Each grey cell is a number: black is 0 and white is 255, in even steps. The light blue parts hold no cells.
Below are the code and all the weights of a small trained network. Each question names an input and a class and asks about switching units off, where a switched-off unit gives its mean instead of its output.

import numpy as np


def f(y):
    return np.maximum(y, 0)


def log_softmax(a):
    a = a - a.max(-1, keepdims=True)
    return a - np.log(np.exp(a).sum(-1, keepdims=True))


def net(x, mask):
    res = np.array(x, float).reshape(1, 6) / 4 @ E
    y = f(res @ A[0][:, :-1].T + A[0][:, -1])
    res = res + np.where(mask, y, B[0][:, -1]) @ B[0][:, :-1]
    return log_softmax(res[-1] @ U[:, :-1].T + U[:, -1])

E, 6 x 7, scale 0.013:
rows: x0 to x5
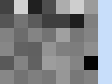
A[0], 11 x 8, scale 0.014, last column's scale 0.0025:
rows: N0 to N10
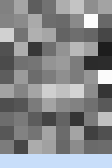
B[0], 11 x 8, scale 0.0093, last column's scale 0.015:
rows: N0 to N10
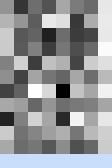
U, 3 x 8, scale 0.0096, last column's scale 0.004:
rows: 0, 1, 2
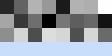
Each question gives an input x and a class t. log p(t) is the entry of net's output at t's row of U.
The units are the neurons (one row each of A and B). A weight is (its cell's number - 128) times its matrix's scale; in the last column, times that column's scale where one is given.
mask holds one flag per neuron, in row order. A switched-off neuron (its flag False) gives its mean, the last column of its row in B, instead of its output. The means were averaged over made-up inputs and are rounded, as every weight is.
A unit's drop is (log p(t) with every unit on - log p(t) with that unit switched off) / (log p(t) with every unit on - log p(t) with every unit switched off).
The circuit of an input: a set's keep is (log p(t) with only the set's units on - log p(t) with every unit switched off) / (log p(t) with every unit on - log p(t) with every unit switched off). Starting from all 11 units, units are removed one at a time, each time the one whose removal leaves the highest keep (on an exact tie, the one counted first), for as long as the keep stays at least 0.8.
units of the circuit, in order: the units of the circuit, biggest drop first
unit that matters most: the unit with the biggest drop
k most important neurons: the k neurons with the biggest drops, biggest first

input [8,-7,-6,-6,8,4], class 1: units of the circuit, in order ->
[N3]
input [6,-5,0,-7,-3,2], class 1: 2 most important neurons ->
[N3 N0]
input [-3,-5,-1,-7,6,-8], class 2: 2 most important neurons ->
[N4 N8]
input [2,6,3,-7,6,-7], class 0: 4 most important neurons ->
[N8 N1 N5 N10]
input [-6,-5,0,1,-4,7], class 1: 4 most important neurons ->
[N2 N8 N10 N4]
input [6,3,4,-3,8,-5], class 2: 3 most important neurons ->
[N4 N2 N9]
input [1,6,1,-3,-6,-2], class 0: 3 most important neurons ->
[N8 N4 N9]
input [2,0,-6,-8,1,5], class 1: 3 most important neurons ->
[N6 N1 N8]
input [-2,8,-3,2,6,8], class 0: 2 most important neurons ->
[N8 N1]
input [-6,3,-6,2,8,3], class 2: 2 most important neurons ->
[N4 N3]
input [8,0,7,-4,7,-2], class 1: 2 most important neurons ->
[N3 N0]
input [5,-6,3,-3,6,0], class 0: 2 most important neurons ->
[N6 N1]
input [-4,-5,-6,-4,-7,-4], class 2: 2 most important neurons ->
[N1 N8]
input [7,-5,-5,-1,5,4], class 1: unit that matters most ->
N3
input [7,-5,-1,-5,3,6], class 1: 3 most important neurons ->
[N3 N0 N8]
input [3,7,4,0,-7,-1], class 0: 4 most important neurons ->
[N8 N4 N9 N5]
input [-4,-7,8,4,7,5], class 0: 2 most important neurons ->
[N6 N1]
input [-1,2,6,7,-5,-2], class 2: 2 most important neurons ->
[N1 N6]
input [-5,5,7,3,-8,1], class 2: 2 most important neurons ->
[N1 N6]
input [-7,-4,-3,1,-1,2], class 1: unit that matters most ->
N2
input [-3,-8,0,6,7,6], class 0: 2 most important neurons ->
[N6 N1]
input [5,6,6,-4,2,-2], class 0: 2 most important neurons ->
[N8 N2]
